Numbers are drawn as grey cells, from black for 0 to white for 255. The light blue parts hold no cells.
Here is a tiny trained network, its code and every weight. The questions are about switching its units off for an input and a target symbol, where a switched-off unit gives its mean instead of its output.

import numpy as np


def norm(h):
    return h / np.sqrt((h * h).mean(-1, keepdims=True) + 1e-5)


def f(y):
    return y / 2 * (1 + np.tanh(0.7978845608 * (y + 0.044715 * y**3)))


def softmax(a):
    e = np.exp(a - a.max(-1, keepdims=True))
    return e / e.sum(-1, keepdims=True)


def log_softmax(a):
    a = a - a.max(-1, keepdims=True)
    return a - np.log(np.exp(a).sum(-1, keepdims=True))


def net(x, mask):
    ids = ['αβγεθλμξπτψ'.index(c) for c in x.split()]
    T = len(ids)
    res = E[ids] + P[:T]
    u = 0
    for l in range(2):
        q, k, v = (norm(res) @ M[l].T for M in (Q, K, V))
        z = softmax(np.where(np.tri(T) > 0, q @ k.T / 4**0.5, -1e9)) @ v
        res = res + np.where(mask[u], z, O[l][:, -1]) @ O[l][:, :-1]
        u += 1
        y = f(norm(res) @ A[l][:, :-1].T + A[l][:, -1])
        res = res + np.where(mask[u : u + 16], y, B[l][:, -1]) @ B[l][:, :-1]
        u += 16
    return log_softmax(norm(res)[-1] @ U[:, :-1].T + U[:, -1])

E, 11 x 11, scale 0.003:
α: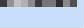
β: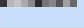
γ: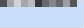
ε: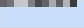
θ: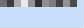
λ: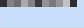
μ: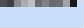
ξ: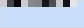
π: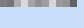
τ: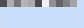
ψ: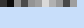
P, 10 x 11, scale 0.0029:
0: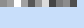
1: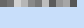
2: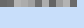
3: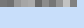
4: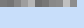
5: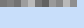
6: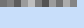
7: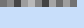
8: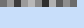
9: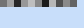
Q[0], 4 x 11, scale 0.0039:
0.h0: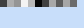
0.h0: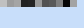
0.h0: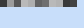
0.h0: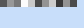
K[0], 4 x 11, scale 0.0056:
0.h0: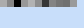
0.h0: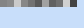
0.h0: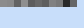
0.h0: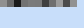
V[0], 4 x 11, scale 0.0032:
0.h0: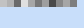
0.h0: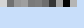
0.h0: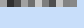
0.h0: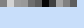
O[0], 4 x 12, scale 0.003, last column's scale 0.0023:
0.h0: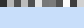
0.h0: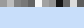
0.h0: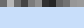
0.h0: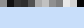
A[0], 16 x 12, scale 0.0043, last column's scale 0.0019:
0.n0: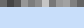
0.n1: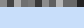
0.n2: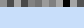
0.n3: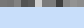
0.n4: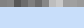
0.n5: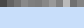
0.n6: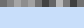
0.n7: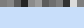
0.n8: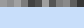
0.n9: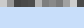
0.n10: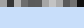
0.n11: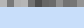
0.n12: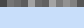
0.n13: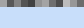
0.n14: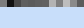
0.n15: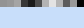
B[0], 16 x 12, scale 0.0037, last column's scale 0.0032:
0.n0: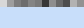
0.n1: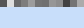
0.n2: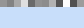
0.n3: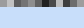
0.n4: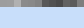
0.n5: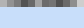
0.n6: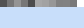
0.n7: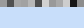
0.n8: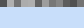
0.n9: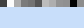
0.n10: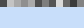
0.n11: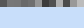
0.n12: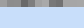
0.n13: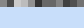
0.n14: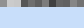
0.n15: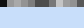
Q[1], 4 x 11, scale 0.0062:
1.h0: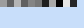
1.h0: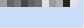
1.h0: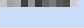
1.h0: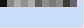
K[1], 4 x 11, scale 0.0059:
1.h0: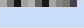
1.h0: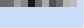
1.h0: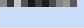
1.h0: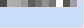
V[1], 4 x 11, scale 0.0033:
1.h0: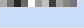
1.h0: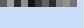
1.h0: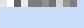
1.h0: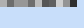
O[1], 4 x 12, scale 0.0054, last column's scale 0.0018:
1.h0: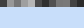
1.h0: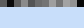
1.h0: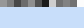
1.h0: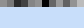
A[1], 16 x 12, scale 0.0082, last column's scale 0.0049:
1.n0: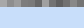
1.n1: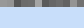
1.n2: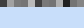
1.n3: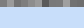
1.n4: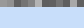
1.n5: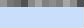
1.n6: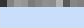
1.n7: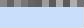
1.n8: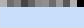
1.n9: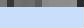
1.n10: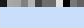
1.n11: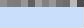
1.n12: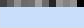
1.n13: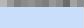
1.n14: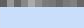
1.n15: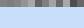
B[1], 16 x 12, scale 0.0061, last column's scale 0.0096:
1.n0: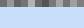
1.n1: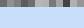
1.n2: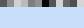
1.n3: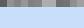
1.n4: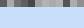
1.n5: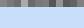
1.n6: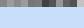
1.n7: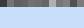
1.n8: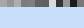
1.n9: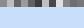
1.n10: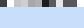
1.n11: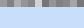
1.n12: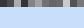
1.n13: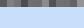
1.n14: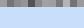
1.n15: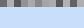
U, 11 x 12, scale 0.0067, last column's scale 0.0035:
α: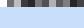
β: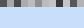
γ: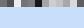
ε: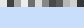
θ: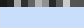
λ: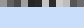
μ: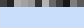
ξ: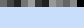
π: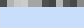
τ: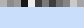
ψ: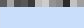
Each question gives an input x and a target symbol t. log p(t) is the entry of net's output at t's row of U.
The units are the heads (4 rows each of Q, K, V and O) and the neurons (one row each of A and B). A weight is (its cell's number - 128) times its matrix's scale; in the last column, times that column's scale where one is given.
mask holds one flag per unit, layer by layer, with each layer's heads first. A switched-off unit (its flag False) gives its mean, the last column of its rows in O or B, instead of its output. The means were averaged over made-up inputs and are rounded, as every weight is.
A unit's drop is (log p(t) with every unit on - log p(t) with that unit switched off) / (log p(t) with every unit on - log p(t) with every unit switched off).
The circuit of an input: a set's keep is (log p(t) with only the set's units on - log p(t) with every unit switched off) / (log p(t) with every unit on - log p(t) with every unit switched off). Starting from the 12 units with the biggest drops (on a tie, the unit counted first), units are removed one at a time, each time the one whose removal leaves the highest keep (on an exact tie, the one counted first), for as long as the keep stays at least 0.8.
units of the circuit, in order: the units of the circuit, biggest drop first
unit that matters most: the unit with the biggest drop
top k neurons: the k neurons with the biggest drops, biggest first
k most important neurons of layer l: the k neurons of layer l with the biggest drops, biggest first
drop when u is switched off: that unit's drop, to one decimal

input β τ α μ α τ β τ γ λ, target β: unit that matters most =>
1.n10
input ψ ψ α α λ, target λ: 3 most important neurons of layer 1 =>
[1.n10, 1.n2, 1.n15]
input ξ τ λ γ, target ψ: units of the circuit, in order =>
[0.h0, 1.n10, 1.n4]
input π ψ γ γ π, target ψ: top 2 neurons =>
[1.n10, 1.n2]
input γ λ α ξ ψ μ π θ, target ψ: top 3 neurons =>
[0.n3, 1.n1, 1.n10]
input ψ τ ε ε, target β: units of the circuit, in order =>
[1.n10, 1.n2]
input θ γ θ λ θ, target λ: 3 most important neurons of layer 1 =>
[1.n9, 1.n10, 1.n2]
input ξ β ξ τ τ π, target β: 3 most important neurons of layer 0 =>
[0.n9, 0.n11, 0.n6]
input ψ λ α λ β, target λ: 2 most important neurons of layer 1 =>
[1.n9, 1.n10]
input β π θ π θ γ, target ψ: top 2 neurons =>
[1.n10, 1.n2]
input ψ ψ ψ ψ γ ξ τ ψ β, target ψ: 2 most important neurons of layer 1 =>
[1.n10, 1.n1]
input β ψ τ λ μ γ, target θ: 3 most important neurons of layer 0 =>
[0.n5, 0.n2, 0.n9]
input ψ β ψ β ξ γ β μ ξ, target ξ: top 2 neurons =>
[0.n7, 1.n10]
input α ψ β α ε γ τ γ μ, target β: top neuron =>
[0.n6]
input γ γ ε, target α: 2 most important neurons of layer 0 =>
[0.n0, 0.n5]
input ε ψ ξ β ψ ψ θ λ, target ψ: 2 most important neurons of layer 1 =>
[1.n1, 1.n10]
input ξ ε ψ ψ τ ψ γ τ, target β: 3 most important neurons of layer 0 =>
[0.n9, 0.n11, 0.n7]
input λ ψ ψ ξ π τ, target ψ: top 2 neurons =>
[0.n3, 0.n2]
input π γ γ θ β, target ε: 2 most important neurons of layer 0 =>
[0.n3, 0.n5]
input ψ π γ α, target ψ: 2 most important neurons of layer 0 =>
[0.n2, 0.n11]
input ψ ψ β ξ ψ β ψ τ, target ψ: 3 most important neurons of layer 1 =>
[1.n10, 1.n1, 1.n4]
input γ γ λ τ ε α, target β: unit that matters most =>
0.n6
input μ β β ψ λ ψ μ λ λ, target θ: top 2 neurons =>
[1.n12, 0.n14]
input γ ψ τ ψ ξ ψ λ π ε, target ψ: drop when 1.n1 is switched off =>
0.2
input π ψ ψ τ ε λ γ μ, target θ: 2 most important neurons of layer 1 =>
[1.n12, 1.n10]
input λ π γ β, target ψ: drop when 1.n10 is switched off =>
0.2
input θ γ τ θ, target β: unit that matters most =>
0.h0
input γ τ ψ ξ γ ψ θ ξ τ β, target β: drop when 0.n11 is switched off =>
0.2
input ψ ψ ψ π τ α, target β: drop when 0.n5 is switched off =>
0.0
